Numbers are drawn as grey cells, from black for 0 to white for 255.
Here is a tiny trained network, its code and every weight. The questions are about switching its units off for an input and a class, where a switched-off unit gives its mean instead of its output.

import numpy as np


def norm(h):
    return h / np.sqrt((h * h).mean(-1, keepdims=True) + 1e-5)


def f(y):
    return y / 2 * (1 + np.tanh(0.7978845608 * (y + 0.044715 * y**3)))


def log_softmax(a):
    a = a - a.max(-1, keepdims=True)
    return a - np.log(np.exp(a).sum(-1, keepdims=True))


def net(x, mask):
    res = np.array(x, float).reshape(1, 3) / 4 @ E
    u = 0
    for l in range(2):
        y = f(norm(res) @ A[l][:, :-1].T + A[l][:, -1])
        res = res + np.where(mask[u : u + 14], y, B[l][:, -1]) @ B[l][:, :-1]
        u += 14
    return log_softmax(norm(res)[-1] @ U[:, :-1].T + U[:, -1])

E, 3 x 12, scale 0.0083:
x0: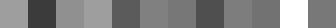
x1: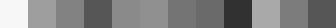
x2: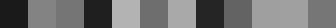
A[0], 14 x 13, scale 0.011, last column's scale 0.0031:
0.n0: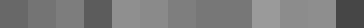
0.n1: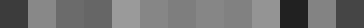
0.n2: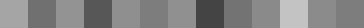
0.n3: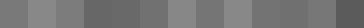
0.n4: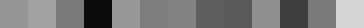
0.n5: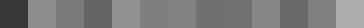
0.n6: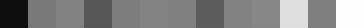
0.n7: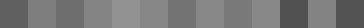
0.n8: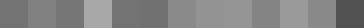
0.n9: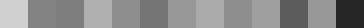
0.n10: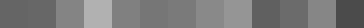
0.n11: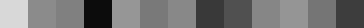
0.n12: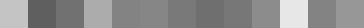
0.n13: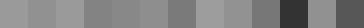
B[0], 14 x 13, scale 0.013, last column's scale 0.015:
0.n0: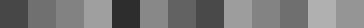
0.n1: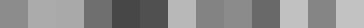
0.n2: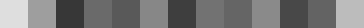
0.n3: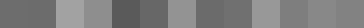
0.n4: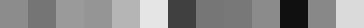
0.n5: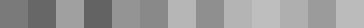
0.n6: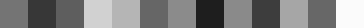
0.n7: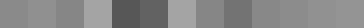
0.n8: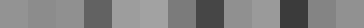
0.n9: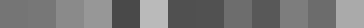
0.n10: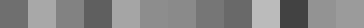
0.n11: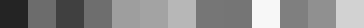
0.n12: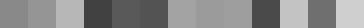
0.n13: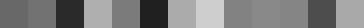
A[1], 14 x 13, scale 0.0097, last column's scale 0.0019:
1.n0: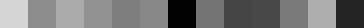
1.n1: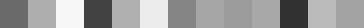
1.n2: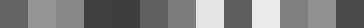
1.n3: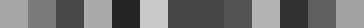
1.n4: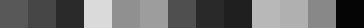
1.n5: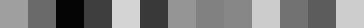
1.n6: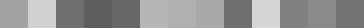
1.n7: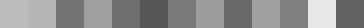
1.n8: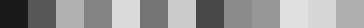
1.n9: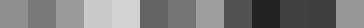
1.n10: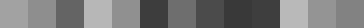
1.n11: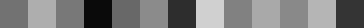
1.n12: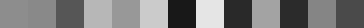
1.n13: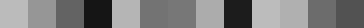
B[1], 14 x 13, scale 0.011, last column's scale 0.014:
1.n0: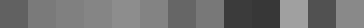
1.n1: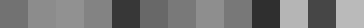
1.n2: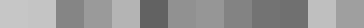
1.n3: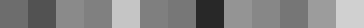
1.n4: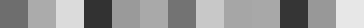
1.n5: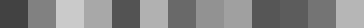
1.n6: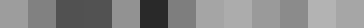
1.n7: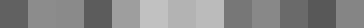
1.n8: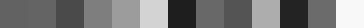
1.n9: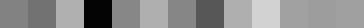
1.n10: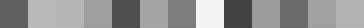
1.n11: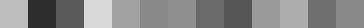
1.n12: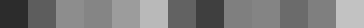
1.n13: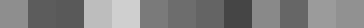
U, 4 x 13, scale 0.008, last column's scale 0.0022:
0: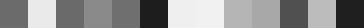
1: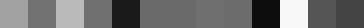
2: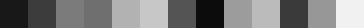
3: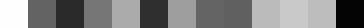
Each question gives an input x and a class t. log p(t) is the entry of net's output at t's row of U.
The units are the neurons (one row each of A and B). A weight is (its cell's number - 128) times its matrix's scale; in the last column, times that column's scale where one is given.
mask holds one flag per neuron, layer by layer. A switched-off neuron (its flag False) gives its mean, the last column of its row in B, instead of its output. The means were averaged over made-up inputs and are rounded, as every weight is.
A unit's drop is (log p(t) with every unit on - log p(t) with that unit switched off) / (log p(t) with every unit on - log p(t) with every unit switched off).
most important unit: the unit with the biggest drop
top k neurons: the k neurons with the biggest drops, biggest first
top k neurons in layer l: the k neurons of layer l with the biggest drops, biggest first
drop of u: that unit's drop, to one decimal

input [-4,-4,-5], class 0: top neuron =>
[0.n4]
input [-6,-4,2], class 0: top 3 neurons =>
[0.n1 0.n6 0.n7]
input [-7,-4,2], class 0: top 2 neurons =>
[0.n6 0.n1]
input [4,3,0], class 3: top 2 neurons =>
[0.n12 0.n6]
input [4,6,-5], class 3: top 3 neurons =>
[0.n6 0.n12 0.n11]
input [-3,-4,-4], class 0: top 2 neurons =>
[0.n4 0.n2]
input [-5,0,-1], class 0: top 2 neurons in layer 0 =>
[0.n1 0.n13]
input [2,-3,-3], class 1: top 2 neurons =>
[0.n6 1.n1]
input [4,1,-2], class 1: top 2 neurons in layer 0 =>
[0.n11 0.n12]
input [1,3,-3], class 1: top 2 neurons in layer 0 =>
[0.n12 0.n9]
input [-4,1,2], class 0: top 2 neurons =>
[0.n6 0.n1]
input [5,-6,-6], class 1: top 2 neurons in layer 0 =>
[0.n6 0.n11]
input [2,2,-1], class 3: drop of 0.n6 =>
0.7
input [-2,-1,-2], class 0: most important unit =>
0.n4
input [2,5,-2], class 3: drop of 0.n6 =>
1.1
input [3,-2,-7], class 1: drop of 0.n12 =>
0.1
